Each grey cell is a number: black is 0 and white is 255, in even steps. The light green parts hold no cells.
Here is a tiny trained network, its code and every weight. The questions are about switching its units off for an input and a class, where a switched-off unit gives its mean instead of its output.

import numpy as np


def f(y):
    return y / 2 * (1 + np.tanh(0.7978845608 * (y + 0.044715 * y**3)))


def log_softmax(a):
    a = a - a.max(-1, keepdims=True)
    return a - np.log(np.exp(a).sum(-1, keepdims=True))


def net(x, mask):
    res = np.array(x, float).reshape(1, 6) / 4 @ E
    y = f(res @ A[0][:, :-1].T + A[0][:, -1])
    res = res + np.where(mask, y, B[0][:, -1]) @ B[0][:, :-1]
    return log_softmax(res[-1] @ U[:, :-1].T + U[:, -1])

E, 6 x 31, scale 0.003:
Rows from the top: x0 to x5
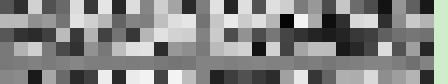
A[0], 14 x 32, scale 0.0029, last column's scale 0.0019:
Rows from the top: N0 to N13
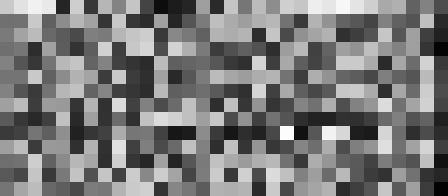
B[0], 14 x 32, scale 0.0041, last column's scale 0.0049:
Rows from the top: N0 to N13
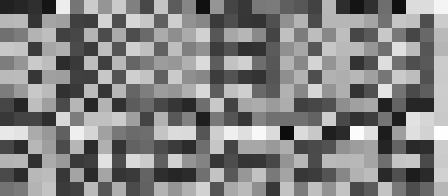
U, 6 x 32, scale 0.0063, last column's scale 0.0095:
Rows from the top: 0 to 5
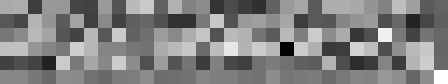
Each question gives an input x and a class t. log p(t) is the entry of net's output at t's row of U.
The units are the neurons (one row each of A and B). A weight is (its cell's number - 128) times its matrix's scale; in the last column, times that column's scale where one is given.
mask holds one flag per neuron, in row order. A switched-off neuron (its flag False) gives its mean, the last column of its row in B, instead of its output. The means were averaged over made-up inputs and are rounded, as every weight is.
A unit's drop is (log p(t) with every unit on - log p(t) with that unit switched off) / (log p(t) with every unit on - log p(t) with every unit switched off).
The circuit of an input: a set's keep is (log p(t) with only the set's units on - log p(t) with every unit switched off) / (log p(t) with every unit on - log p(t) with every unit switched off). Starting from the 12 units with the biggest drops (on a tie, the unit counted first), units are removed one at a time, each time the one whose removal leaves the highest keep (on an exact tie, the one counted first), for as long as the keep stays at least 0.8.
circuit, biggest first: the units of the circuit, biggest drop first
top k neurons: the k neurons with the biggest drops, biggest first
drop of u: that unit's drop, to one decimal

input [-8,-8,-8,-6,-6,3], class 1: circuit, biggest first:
[N7]
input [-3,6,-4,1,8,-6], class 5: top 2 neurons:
[N9; N3]
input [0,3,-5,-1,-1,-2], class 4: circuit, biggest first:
[N9; N0]
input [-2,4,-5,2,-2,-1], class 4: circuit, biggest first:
[N9; N0]
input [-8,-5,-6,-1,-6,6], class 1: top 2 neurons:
[N7; N10]
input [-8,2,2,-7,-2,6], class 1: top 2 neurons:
[N7; N10]
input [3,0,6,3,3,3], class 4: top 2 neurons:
[N8; N9]
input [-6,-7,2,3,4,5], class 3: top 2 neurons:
[N9; N12]
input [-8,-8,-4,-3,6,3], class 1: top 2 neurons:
[N7; N10]
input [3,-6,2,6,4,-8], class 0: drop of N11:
0.2
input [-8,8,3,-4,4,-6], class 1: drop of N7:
0.4
